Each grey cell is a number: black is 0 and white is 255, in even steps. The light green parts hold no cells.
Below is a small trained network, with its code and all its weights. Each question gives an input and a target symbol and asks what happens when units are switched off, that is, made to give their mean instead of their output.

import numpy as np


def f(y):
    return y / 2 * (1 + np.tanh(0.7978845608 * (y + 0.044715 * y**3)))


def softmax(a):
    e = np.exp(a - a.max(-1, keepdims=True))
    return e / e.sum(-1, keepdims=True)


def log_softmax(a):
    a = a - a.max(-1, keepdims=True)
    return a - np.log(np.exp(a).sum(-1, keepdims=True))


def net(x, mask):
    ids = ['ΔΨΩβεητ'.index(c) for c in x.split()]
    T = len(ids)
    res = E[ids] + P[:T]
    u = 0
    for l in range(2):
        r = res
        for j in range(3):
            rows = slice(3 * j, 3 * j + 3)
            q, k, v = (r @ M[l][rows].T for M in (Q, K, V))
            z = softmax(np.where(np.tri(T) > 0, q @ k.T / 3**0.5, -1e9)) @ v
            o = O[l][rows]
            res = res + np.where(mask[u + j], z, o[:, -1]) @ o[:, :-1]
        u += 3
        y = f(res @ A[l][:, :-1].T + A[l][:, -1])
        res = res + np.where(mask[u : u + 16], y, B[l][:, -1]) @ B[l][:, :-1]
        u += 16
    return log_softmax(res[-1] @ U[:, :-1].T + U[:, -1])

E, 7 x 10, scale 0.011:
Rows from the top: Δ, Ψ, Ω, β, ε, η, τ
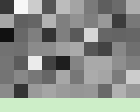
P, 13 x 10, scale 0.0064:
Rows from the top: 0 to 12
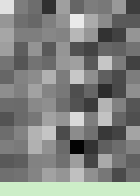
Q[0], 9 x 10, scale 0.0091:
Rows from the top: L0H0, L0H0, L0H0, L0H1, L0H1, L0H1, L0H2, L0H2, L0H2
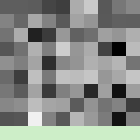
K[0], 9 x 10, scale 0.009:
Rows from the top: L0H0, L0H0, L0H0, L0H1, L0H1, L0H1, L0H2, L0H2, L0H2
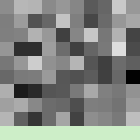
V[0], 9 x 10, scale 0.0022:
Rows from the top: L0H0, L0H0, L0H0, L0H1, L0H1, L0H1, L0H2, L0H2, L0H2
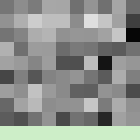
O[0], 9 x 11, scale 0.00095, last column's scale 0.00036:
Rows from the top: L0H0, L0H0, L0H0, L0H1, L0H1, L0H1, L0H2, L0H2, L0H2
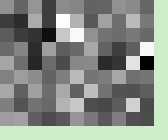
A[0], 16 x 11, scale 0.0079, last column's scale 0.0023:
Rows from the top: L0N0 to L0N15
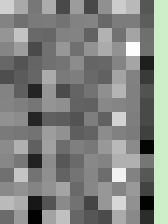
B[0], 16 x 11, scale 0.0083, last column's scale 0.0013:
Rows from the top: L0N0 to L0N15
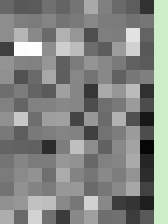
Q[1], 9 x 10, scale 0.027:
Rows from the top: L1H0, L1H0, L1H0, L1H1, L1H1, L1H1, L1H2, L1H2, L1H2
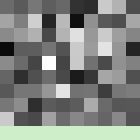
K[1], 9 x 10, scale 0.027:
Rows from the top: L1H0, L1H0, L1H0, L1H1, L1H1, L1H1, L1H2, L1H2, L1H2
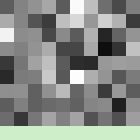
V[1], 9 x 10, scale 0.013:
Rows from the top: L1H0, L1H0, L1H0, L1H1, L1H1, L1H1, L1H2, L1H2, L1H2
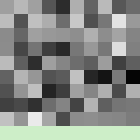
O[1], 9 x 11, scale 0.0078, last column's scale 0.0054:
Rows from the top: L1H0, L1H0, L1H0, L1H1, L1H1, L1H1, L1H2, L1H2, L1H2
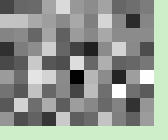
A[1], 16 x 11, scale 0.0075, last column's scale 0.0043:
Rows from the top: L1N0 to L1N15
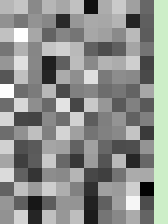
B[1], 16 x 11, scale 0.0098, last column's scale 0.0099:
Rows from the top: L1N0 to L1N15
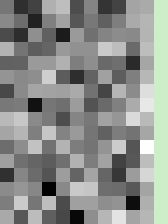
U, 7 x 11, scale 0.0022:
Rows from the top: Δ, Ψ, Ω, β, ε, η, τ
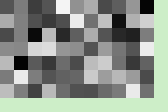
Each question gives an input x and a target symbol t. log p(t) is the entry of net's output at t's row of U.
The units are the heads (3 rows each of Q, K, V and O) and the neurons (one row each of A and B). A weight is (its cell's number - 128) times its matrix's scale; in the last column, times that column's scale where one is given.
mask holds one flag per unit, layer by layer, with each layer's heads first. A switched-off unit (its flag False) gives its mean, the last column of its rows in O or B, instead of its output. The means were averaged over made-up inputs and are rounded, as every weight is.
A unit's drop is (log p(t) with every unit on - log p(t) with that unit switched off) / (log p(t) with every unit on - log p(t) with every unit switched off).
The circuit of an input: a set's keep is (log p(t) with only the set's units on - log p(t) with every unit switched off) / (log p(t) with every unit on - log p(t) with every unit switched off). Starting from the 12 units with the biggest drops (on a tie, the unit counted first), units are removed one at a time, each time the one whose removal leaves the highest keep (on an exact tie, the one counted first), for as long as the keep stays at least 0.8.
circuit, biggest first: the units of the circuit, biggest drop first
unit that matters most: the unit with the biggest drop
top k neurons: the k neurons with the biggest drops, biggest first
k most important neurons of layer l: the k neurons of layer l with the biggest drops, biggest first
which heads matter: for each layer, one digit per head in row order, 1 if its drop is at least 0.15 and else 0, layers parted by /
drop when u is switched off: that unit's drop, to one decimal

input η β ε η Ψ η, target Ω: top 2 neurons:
(L1N14, L0N3)
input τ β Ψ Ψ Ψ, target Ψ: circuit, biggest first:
(L1H1, L1N8)
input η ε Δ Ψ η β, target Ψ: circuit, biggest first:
(L1H1, L1N8, L1N10)
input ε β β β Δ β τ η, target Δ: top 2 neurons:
(L0N3, L1N13)
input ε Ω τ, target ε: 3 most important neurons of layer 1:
(L1N15, L1N13, L1N3)
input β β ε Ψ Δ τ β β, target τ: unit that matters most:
L1H0
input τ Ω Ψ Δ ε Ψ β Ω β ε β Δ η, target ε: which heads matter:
000 / 111
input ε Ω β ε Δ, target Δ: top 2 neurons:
(L1N13, L1N0)
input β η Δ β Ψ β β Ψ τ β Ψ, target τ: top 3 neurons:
(L1N0, L1N8, L1N15)
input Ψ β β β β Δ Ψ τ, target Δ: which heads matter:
000 / 010
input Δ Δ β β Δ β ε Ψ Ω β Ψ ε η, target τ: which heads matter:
000 / 011
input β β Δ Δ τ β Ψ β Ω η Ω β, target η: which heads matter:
000 / 010
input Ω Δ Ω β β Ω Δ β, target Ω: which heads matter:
000 / 100
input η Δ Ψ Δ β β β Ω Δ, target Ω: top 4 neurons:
(L1N14, L0N3, L1N4, L1N5)
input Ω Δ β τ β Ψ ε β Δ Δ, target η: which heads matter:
000 / 111
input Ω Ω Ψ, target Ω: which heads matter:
000 / 110
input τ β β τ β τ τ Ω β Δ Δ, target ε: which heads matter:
000 / 111
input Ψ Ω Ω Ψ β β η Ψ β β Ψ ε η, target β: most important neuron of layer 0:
(L0N3)
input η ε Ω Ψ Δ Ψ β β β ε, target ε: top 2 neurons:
(L1N11, L1N6)
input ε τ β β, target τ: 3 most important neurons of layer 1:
(L1N0, L1N8, L1N15)
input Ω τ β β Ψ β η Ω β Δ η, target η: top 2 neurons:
(L0N3, L1N13)
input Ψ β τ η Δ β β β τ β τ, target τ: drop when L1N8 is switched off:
0.3
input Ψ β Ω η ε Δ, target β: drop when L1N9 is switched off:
0.2
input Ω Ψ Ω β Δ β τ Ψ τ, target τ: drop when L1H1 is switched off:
0.5
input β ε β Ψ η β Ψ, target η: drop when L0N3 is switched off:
0.3
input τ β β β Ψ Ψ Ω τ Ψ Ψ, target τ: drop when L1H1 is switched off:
0.9
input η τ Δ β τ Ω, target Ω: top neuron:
(L1N1)
